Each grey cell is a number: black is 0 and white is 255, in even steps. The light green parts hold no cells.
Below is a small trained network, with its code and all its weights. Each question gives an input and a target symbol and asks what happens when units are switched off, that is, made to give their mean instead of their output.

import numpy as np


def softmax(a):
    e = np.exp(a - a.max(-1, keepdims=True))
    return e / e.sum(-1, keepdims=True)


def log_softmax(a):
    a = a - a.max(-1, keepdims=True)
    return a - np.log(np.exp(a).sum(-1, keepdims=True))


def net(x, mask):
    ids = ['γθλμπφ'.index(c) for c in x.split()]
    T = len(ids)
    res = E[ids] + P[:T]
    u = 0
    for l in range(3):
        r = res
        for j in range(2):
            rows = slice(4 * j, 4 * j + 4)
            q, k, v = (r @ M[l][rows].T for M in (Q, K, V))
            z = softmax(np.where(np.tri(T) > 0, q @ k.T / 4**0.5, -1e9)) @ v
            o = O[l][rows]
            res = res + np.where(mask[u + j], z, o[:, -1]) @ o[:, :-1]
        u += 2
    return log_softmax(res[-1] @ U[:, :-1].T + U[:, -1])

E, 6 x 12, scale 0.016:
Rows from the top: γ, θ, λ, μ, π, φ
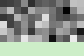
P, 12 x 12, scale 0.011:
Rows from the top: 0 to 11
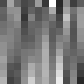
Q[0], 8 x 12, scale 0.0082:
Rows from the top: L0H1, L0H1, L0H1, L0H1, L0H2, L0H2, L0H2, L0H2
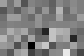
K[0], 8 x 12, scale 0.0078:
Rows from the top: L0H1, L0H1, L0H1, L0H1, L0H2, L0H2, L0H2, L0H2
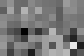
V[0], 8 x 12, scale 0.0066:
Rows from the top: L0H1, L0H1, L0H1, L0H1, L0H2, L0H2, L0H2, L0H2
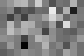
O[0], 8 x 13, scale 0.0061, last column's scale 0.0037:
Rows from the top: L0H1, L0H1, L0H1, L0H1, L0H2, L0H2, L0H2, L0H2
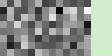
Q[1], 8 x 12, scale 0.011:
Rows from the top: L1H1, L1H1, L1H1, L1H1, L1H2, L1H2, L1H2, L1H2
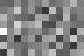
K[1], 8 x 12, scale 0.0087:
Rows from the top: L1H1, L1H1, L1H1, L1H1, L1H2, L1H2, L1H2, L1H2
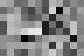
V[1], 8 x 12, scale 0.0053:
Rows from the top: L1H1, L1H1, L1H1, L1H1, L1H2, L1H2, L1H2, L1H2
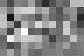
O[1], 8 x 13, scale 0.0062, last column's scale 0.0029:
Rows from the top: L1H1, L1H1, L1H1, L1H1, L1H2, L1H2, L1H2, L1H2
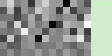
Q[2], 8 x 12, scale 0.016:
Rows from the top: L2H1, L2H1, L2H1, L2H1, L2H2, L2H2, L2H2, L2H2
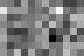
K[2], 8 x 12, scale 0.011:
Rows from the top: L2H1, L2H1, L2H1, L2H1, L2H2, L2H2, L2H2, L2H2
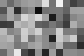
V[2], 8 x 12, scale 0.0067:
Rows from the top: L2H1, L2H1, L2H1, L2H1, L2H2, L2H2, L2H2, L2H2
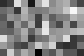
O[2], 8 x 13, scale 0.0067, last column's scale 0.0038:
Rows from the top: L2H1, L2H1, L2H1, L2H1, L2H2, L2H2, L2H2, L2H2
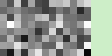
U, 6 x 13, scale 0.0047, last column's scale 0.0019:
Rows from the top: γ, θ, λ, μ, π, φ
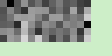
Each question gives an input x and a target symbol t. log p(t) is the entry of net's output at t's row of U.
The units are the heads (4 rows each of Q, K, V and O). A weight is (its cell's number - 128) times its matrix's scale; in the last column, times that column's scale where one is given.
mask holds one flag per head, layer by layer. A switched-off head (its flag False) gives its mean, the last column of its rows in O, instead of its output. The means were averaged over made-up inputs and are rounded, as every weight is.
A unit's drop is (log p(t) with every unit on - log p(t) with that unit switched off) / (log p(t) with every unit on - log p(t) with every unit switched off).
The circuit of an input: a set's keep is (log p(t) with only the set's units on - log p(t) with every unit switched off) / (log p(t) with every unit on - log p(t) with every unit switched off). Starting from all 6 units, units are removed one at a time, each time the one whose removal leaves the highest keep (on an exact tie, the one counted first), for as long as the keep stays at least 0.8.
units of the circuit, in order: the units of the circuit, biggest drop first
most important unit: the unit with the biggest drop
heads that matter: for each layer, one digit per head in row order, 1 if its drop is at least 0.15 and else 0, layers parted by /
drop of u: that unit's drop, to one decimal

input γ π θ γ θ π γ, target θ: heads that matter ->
00 / 00 / 01
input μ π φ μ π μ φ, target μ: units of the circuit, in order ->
L1H2; L0H1; L2H2
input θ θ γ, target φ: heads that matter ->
00 / 00 / 11
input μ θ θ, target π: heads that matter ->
00 / 00 / 01
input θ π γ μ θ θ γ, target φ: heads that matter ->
11 / 10 / 11
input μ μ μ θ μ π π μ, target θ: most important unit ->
L2H2
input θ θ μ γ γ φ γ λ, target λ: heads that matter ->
00 / 00 / 10
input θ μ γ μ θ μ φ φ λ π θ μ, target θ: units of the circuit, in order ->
L0H1; L2H2; L1H2; L2H1
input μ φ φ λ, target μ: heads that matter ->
11 / 01 / 11
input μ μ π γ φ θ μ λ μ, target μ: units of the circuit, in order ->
L1H2; L2H2
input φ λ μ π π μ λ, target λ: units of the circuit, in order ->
L1H2; L2H1
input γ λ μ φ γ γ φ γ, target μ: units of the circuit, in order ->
L0H1; L1H2; L2H2
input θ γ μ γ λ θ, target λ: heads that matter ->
11 / 10 / 11
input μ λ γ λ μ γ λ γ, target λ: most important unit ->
L1H1
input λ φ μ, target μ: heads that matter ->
10 / 01 / 10
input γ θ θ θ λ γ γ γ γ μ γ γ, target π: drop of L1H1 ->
0.1
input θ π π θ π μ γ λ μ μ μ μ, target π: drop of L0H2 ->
0.0
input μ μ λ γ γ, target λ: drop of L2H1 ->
0.7
